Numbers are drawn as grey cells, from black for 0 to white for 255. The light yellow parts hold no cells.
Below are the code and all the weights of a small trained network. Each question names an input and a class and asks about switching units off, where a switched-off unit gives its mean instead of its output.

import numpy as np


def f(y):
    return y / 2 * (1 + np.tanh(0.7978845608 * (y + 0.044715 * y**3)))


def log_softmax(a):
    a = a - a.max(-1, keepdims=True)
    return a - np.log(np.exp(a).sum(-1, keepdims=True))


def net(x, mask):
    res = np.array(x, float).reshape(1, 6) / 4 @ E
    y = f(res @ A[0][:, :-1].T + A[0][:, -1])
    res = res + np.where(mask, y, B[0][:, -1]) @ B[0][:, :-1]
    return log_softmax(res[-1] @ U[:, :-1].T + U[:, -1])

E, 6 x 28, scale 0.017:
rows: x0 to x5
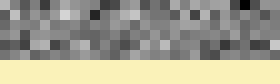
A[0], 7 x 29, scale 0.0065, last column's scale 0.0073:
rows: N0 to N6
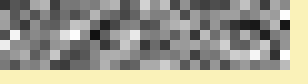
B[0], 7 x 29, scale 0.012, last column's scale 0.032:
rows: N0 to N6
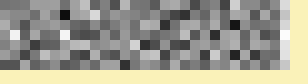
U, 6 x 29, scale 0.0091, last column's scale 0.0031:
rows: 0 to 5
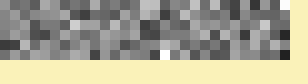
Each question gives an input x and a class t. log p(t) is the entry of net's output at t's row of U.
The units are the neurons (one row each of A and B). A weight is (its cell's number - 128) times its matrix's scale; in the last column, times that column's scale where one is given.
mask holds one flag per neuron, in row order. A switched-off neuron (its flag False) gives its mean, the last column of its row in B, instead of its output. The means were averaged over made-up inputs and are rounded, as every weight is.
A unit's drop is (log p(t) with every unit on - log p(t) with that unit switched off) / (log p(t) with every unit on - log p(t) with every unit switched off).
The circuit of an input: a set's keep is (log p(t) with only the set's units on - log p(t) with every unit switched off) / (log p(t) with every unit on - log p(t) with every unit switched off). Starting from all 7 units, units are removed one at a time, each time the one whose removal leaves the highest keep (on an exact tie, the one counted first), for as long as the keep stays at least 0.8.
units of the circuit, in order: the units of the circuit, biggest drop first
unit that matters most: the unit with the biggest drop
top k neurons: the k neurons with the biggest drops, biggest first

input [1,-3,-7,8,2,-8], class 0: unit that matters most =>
N4
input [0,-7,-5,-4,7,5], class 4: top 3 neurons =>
(N5, N6, N0)
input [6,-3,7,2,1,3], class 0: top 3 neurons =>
(N2, N3, N0)
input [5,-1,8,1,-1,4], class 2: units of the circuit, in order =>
(N3, N5)
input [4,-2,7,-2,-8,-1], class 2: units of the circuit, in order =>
(N4, N3)
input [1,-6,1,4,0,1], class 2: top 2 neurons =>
(N5, N2)
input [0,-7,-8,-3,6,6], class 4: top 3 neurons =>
(N5, N6, N0)
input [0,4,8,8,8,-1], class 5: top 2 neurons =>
(N0, N5)
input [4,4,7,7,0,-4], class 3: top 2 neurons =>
(N5, N4)
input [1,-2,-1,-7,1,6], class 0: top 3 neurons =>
(N4, N3, N0)
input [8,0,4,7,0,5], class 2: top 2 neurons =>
(N4, N5)
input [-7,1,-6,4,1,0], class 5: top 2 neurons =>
(N0, N2)
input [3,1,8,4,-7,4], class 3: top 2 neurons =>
(N4, N1)
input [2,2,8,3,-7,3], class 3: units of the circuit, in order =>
(N4)
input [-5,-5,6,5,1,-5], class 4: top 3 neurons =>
(N2, N6, N0)
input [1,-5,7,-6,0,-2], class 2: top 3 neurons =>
(N5, N2, N1)
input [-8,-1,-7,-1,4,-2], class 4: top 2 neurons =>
(N6, N3)
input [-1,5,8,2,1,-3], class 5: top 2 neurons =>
(N5, N2)
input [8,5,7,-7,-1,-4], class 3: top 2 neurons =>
(N4, N5)
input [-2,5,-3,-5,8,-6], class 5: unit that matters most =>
N0
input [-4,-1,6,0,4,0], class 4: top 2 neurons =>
(N3, N6)
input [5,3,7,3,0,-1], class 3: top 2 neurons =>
(N5, N4)
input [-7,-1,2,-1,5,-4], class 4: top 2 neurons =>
(N6, N3)
